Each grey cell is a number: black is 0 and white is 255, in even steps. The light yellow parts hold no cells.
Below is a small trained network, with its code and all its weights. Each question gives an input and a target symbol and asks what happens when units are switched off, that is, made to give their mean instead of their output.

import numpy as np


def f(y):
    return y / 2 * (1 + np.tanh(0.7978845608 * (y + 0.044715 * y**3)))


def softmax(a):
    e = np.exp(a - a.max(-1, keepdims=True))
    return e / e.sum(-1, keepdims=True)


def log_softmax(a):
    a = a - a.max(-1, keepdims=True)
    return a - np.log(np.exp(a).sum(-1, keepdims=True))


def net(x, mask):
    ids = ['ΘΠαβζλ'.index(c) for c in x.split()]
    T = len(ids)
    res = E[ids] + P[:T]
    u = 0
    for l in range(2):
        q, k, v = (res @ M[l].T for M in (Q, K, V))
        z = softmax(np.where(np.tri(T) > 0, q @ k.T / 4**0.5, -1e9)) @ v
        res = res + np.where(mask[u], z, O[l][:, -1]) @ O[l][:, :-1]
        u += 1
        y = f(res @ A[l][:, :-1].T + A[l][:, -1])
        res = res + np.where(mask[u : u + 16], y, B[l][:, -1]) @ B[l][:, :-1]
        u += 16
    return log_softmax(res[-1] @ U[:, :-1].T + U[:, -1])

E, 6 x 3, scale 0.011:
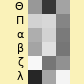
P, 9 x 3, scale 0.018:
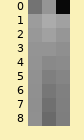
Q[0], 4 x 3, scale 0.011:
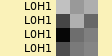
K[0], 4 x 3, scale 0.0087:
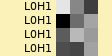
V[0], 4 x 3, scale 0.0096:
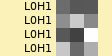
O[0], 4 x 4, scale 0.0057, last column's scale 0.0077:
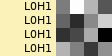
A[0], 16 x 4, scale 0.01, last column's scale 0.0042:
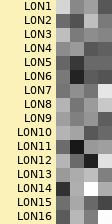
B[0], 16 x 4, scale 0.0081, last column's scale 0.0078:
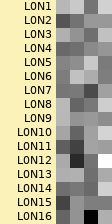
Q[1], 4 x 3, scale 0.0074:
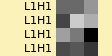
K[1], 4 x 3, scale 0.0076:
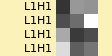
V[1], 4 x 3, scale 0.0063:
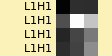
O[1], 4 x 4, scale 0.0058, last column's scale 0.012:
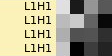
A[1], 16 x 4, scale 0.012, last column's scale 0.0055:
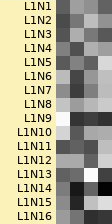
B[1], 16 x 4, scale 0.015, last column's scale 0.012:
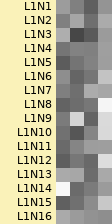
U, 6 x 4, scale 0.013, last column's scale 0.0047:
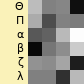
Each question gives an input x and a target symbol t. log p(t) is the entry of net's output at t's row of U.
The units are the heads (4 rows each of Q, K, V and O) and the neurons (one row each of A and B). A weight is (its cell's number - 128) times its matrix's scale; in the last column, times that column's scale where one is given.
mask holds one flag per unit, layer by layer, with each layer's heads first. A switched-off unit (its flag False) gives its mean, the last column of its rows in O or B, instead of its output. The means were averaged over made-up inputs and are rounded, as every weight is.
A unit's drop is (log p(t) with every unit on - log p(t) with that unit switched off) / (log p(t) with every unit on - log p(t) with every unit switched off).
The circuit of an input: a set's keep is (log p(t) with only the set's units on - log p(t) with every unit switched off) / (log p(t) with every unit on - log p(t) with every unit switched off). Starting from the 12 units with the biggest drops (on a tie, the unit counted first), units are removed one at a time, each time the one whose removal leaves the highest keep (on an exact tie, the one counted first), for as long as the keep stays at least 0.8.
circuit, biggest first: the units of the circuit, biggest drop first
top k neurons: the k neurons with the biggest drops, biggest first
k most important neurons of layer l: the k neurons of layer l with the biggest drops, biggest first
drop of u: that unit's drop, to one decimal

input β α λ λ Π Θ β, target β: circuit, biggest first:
[L0H1; L1H1]
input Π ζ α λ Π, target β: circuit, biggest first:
[L1H1; L1N14]
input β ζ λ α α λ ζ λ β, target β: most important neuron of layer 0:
[L0N12]
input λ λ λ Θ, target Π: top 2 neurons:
[L1N14; L0N1]
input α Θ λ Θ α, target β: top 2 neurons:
[L1N14; L1N13]
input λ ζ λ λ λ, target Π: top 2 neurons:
[L1N14; L0N1]
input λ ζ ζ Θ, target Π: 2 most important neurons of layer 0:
[L0N16; L0N6]
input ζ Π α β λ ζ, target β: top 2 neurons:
[L1N8; L1N14]
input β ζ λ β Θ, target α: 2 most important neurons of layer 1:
[L1N9; L1N12]
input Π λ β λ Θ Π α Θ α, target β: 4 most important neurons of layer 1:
[L1N14; L1N13; L1N6; L1N16]
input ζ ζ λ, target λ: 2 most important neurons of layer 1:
[L1N3; L1N1]
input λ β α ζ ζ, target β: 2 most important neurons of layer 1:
[L1N14; L1N8]
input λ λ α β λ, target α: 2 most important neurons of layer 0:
[L0N1; L0N2]
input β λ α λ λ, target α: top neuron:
[L0N12]
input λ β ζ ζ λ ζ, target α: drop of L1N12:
0.0
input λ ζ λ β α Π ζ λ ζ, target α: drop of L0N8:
0.1
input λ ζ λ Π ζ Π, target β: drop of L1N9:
0.2
